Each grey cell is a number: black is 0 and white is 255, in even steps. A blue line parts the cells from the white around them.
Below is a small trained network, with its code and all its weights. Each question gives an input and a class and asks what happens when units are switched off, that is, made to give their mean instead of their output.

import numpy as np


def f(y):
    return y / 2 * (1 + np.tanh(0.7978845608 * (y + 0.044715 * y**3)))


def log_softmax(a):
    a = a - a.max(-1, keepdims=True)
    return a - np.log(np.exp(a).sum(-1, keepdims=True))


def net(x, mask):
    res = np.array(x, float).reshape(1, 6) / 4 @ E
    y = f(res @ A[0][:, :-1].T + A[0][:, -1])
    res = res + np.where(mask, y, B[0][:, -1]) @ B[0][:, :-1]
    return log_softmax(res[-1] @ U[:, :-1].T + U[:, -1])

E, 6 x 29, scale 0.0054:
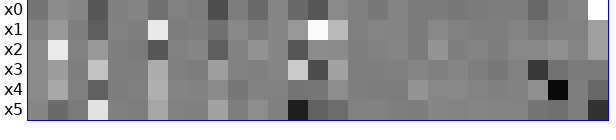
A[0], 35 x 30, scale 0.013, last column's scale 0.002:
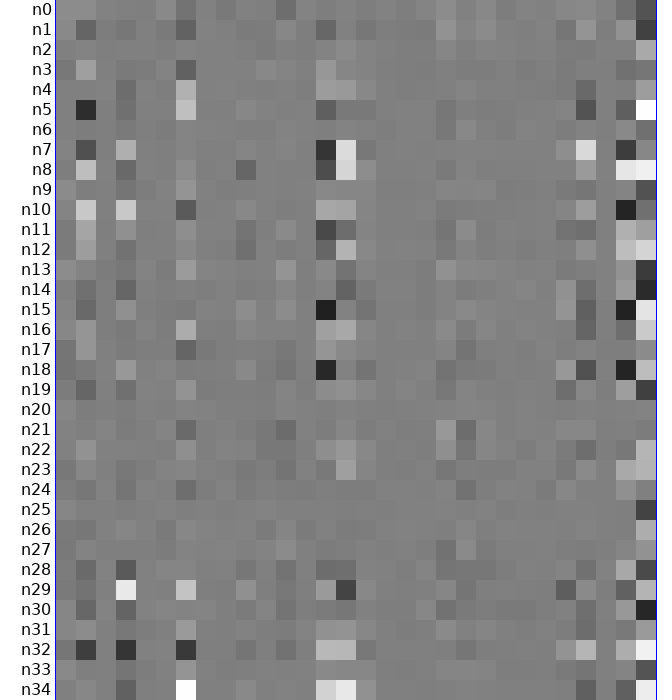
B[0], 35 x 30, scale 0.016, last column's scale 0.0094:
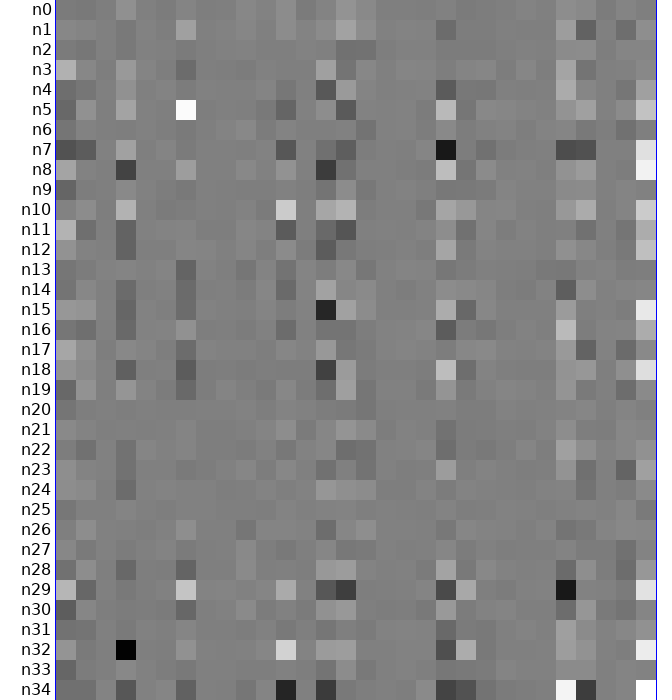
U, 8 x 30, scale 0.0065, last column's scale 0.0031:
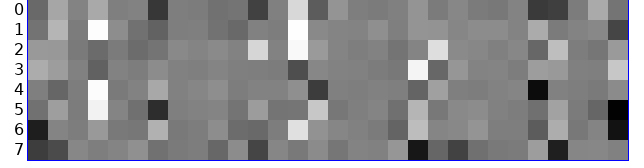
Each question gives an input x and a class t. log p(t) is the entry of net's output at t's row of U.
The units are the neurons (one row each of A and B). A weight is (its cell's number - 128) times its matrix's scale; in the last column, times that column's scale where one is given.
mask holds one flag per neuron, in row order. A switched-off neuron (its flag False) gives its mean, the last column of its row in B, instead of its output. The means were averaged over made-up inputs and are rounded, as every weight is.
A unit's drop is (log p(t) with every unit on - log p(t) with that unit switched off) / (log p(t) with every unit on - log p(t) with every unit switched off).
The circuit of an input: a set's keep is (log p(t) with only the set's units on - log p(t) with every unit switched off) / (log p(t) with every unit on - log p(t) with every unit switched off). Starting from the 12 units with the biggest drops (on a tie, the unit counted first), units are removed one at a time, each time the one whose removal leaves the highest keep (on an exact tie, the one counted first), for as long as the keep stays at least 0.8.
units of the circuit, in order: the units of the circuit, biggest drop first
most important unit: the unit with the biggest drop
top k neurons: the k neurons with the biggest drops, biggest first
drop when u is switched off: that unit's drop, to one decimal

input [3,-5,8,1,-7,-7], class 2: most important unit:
n32
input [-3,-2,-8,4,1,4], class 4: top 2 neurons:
(n29, n8)
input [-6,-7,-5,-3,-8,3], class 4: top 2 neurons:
(n7, n34)
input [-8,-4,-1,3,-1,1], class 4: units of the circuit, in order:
(n29, n34)
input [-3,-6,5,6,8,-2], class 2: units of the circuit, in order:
(n34, n8)
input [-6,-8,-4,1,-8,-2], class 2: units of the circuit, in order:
(n34, n32, n10)
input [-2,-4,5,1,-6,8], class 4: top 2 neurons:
(n7, n29)
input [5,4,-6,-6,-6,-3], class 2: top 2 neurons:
(n32, n15)
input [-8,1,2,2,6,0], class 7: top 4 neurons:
(n34, n8, n16, n12)
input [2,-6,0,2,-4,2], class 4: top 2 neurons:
(n34, n32)
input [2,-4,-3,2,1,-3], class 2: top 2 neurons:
(n34, n7)
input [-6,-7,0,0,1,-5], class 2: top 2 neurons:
(n34, n8)
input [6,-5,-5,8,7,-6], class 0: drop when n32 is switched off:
0.2
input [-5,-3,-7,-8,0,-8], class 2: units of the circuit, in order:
(n32)
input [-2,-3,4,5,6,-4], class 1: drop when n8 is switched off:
0.1
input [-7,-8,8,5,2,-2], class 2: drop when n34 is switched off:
0.3
